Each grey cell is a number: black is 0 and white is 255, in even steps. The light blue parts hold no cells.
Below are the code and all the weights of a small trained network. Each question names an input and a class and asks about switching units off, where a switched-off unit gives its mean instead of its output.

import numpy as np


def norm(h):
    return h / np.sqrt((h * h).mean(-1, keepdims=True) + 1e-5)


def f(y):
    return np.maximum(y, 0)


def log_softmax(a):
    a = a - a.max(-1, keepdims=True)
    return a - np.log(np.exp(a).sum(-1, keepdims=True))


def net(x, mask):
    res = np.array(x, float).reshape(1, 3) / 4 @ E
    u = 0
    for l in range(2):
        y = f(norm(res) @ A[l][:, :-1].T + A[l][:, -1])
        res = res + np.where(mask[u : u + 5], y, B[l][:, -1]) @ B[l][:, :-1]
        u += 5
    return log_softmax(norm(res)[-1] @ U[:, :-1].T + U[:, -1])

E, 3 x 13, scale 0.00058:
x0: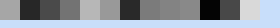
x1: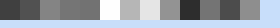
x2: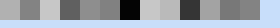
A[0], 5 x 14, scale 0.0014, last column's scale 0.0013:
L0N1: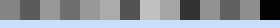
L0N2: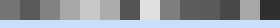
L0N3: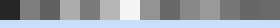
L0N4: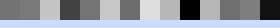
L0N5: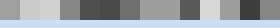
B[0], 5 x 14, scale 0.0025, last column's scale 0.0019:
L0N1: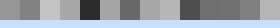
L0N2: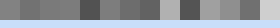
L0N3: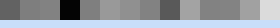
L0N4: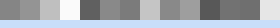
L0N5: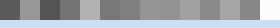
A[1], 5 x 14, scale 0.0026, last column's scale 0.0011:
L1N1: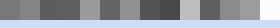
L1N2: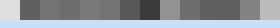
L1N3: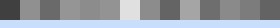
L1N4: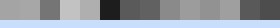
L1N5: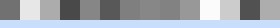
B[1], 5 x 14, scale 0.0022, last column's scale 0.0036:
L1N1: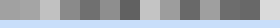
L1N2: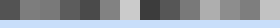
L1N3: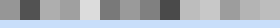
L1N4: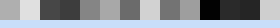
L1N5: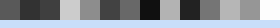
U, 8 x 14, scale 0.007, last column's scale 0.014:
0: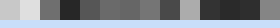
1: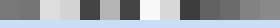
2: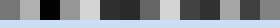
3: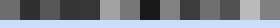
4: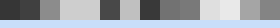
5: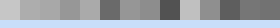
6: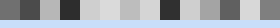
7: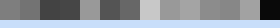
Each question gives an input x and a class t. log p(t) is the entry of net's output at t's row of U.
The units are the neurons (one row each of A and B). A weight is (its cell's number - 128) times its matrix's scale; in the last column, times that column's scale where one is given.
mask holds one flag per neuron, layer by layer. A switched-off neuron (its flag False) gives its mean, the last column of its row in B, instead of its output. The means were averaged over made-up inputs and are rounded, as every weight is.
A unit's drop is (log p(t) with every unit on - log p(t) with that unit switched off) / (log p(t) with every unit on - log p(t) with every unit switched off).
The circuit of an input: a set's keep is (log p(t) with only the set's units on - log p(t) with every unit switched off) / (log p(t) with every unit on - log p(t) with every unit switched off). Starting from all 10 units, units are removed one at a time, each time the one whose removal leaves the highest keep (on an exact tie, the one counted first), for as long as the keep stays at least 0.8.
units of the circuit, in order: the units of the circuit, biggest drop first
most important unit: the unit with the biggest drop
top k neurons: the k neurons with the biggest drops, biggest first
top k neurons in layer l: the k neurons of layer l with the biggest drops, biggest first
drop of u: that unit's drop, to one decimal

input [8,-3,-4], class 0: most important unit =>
L1N5
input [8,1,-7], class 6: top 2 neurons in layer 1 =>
[L1N5 L1N1]
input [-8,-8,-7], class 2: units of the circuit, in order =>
[L1N4 L1N5]
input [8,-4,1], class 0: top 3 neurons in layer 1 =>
[L1N5 L1N1 L1N3]
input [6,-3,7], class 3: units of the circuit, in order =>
[L1N2 L0N5]
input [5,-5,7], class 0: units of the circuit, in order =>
[L1N5 L1N2]
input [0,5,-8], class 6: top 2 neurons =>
[L1N5 L0N3]
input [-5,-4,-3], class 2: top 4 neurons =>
[L1N4 L1N5 L1N2 L1N1]
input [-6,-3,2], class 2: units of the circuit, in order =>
[L1N4 L0N3 L1N5]
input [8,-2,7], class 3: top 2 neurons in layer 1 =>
[L1N2 L1N1]
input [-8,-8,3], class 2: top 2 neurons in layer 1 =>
[L1N5 L1N4]
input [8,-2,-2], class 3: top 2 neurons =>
[L1N4 L1N2]
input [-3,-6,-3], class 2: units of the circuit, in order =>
[L1N5 L1N4]
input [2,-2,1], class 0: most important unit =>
L0N3
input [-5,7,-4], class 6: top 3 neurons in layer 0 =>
[L0N3 L0N2 L0N5]
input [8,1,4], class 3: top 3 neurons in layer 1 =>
[L1N2 L1N1 L1N4]
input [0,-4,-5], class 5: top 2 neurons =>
[L1N3 L0N2]
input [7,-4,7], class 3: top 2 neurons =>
[L1N2 L0N4]
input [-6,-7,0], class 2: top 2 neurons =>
[L1N5 L1N4]
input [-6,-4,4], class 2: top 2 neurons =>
[L1N4 L1N5]
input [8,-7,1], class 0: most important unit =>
L1N5
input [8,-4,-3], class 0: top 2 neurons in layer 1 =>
[L1N5 L1N1]
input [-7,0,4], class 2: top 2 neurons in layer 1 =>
[L1N4 L1N2]
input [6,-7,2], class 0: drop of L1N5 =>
0.1
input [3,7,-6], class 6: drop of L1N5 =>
0.3
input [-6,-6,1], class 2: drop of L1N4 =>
0.3
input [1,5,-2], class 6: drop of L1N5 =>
0.7
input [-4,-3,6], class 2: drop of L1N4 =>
0.1
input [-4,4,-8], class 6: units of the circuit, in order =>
[L0N3]
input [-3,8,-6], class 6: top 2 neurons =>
[L1N5 L0N3]
